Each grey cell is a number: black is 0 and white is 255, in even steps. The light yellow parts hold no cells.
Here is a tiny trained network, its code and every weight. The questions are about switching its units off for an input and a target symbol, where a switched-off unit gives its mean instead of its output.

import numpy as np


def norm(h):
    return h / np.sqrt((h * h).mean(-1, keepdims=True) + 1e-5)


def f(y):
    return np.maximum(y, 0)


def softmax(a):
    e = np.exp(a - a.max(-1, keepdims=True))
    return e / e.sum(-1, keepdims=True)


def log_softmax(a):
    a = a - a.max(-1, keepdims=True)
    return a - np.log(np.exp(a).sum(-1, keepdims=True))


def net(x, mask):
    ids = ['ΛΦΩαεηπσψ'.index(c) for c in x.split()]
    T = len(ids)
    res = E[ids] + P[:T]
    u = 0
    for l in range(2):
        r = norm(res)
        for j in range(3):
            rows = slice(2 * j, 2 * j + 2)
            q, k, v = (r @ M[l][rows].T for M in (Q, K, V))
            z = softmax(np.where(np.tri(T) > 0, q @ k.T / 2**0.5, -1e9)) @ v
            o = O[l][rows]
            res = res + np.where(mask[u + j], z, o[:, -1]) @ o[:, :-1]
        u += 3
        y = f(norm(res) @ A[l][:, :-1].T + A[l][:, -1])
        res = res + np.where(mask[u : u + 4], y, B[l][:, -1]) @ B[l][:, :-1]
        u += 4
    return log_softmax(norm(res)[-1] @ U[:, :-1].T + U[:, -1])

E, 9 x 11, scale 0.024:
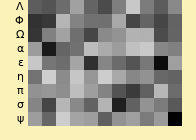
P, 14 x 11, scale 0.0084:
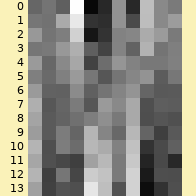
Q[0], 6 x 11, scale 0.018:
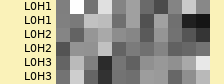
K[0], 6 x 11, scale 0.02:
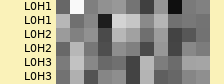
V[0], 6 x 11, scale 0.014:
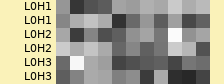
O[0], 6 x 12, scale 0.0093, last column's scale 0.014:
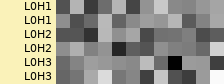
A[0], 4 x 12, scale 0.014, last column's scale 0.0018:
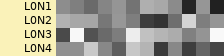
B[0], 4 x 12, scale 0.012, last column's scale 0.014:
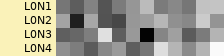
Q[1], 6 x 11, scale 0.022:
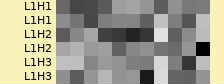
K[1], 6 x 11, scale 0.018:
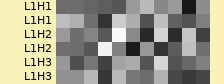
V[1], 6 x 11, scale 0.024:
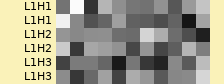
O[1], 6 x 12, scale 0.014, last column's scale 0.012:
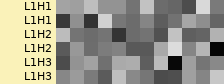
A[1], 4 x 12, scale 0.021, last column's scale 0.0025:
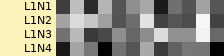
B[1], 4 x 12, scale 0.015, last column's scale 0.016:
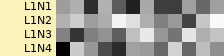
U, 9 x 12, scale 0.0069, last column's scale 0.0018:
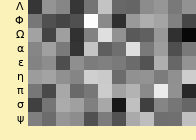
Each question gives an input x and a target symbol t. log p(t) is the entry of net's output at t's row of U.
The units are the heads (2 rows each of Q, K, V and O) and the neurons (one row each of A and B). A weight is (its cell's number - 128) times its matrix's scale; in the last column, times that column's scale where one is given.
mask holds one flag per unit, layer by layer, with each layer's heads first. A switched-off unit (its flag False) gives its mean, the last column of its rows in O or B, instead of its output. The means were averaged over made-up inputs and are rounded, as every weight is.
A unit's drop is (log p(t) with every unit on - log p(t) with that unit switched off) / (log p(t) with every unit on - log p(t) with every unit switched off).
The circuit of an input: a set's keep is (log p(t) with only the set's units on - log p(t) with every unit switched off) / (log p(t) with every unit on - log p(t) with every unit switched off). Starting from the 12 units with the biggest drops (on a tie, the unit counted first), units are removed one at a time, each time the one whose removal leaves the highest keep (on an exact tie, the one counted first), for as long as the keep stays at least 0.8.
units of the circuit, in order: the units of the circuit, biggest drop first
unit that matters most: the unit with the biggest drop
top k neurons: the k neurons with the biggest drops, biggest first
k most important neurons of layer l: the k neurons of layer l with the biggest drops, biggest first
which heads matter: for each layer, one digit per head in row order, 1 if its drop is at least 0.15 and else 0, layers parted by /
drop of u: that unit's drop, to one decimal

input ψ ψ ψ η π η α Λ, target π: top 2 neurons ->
[L1N3; L1N2]
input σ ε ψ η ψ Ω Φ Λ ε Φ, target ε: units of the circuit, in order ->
[L1H1; L1N1]
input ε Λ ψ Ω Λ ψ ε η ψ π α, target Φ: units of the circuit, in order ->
[L0H3; L0H2]
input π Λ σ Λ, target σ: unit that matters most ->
L1H3
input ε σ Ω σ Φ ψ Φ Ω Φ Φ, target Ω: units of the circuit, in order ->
[L0H2; L1H2]
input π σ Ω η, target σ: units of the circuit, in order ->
[L1H3; L1N2]
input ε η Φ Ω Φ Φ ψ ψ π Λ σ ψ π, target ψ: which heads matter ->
100 / 000
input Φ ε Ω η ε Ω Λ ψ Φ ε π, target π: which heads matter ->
110 / 110
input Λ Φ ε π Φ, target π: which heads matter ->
100 / 010
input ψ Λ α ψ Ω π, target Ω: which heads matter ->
111 / 010
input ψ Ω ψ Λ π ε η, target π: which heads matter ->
110 / 110
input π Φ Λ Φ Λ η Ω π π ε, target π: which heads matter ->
100 / 110
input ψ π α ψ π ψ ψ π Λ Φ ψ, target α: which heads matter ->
111 / 010
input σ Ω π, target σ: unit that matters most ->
L0H2
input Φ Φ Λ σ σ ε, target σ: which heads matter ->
000 / 001
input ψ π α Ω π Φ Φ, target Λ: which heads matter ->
101 / 000
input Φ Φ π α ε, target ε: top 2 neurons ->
[L1N1; L0N4]
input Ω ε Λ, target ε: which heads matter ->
100 / 100
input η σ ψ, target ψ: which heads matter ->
000 / 010
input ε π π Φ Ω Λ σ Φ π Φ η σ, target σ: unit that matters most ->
L0H3
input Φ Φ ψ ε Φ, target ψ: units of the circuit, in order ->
[L1H2; L1N2]
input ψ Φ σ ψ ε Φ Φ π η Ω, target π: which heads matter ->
100 / 010
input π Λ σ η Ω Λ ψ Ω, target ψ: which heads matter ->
000 / 000
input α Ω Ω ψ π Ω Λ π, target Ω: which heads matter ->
101 / 010
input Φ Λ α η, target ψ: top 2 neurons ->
[L1N2; L0N3]
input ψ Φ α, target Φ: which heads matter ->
111 / 000
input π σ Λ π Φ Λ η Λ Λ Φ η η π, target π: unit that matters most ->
L1H2
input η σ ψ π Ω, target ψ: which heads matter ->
010 / 110
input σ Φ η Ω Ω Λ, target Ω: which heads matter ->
110 / 100
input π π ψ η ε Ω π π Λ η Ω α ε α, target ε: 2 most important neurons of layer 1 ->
[L1N1; L1N2]
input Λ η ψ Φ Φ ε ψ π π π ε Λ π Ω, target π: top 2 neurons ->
[L1N3; L0N2]
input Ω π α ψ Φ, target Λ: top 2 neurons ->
[L0N4; L1N4]
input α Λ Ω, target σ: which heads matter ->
101 / 011
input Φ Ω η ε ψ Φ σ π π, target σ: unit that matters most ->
L0H1
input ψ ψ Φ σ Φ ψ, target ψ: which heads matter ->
000 / 000
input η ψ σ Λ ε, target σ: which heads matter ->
111 / 101
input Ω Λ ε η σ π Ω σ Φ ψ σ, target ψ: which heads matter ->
000 / 001
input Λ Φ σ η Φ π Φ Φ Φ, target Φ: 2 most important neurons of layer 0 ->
[L0N4; L0N1]
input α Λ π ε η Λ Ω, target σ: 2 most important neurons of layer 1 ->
[L1N2; L1N3]
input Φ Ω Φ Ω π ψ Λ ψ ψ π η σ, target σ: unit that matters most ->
L0H1
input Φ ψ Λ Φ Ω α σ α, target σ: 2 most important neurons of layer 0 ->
[L0N4; L0N3]
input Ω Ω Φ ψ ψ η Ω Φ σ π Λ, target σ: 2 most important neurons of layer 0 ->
[L0N2; L0N4]
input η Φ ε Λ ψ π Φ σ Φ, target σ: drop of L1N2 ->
0.1
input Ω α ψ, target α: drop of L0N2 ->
0.0
